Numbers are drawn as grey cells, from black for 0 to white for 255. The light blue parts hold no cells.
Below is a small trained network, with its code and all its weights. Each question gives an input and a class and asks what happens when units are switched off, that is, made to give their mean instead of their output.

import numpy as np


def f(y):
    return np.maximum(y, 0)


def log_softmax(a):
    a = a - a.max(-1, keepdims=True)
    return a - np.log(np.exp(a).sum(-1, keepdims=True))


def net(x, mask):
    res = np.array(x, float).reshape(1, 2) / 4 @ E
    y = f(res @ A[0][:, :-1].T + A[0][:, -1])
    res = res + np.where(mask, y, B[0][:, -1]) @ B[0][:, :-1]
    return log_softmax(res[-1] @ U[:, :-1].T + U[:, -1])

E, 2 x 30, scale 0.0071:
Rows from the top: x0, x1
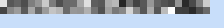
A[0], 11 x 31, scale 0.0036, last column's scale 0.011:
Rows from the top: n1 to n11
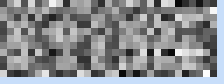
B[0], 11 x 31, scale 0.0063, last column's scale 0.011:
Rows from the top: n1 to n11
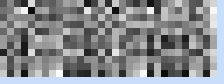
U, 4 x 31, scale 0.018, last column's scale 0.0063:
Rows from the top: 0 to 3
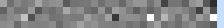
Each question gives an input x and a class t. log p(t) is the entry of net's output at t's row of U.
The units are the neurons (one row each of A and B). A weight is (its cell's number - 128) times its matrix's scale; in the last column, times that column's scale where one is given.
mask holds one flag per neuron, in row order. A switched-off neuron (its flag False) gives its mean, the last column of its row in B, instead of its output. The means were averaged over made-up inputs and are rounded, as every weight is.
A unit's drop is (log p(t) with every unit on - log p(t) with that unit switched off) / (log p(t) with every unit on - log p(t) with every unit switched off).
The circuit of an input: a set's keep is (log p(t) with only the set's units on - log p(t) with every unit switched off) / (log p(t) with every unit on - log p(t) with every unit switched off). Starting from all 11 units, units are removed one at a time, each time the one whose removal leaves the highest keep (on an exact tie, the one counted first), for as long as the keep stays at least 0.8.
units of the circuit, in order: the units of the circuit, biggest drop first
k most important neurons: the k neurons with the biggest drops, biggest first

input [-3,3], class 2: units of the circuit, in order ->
n11, n8
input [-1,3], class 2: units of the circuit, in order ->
n8, n11
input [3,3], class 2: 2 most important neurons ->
n8, n2
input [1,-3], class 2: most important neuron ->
n1
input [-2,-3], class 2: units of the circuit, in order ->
n1, n11
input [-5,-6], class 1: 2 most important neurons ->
n8, n3
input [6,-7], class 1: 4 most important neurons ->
n8, n3, n4, n9
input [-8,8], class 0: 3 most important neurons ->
n4, n6, n9
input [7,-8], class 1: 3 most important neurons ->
n8, n3, n4
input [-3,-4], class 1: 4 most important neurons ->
n11, n8, n2, n3
